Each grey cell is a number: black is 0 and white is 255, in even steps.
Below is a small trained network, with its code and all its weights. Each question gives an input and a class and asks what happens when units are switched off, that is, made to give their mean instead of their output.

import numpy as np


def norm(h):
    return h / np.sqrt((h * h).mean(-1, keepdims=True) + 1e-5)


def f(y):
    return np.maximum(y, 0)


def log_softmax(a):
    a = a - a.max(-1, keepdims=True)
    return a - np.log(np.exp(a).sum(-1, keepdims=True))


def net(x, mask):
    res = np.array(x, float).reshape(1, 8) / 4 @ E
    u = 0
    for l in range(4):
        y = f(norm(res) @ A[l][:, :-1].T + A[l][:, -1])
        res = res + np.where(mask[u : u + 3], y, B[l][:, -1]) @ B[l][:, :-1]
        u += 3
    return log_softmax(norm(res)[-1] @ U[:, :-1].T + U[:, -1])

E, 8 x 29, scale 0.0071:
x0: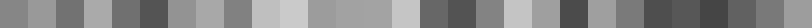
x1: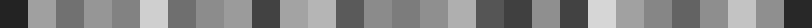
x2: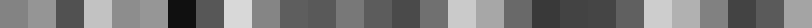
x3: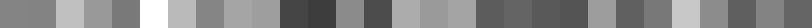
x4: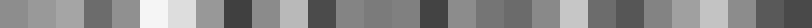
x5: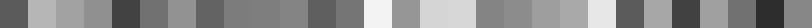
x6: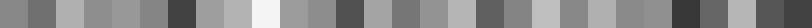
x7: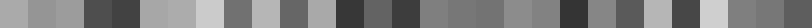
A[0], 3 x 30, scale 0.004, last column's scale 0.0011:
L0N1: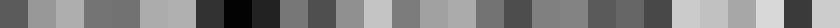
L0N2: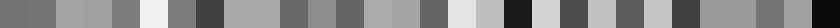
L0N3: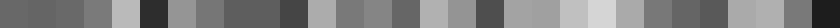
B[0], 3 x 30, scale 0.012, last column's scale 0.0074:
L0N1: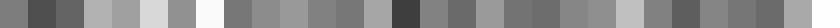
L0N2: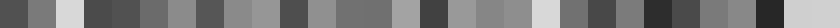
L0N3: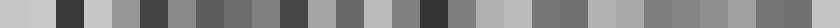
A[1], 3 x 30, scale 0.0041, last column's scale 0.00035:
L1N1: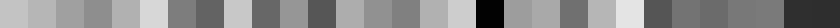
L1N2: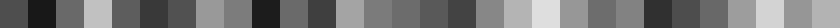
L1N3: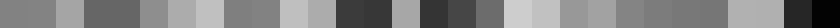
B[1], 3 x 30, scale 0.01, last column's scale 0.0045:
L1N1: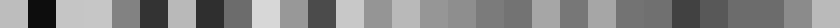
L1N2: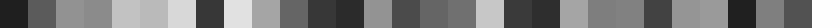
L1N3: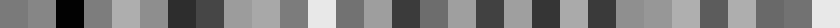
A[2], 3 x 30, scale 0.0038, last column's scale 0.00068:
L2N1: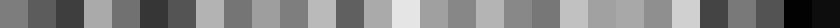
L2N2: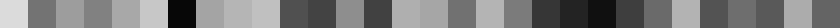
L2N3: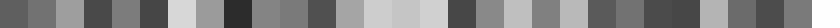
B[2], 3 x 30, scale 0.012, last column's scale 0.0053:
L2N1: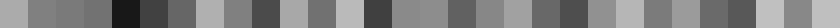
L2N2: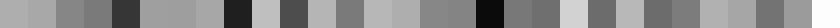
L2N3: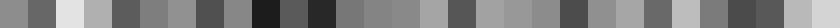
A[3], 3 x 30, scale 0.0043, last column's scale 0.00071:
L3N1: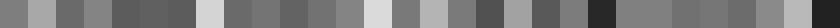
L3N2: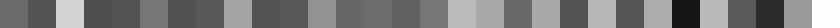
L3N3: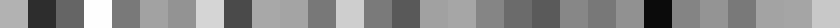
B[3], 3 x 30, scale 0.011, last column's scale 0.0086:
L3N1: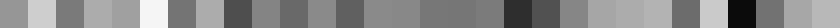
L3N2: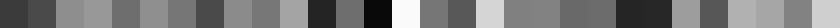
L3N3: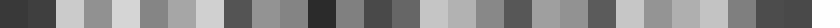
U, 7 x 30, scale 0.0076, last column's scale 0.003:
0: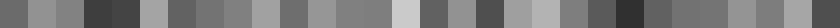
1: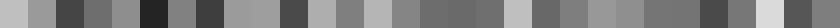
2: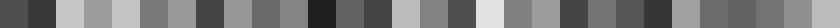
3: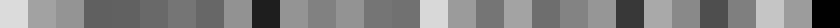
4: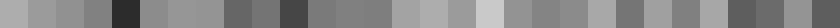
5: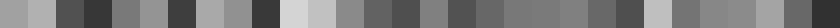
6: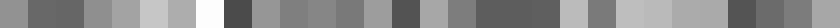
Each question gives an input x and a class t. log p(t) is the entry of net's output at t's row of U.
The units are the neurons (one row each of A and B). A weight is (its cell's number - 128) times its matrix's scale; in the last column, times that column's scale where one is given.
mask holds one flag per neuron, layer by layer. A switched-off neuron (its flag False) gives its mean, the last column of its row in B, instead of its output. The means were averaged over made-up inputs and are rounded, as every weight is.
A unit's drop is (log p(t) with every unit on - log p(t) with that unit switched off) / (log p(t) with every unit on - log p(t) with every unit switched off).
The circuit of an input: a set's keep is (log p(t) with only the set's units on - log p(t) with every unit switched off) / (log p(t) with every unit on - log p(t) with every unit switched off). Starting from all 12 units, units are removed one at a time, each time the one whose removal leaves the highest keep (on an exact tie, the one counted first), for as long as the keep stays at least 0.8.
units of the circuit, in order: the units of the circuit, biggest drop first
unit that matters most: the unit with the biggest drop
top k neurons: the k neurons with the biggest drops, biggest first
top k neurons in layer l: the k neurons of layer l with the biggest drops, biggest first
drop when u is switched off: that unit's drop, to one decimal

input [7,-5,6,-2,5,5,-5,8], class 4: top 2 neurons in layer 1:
L1N3; L1N2
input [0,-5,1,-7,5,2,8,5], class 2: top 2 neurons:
L2N2; L3N2
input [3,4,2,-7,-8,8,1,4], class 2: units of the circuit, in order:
L3N2
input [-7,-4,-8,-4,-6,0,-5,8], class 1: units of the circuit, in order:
L3N3; L0N3
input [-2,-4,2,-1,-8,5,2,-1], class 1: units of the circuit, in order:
L3N3; L0N1
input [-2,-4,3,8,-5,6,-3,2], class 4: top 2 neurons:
L2N2; L0N2
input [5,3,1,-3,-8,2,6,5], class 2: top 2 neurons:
L3N2; L2N2
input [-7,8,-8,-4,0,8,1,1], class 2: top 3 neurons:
L0N2; L3N2; L2N2
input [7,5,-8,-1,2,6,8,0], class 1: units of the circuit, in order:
L1N3; L3N3; L0N1
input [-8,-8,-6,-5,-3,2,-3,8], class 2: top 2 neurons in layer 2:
L2N3; L2N2
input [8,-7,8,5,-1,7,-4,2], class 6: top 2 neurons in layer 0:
L0N2; L0N3
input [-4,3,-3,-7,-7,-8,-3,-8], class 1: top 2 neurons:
L0N3; L3N3
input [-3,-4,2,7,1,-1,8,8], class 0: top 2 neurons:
L0N2; L2N2
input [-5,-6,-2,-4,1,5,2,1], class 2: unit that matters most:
L2N3
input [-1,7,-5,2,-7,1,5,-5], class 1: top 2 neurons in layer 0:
L0N3; L0N1
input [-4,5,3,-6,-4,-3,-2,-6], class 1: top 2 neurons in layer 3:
L3N3; L3N2
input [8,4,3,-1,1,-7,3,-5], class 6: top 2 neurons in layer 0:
L0N2; L0N3
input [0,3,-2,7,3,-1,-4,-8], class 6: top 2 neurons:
L0N1; L3N2
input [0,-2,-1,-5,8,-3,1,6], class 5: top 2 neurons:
L1N3; L0N1
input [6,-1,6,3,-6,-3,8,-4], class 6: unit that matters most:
L2N2
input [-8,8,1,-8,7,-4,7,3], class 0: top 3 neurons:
L0N2; L1N3; L3N3
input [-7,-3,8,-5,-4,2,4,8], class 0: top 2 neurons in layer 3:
L3N3; L3N2
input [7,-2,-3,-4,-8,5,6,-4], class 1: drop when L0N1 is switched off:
0.2
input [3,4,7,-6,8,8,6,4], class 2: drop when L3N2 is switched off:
0.3
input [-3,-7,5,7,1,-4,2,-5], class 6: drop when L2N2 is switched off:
0.1
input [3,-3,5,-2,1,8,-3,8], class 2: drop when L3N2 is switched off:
0.3
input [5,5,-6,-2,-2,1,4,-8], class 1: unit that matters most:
L0N3
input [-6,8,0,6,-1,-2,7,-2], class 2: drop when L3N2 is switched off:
0.1
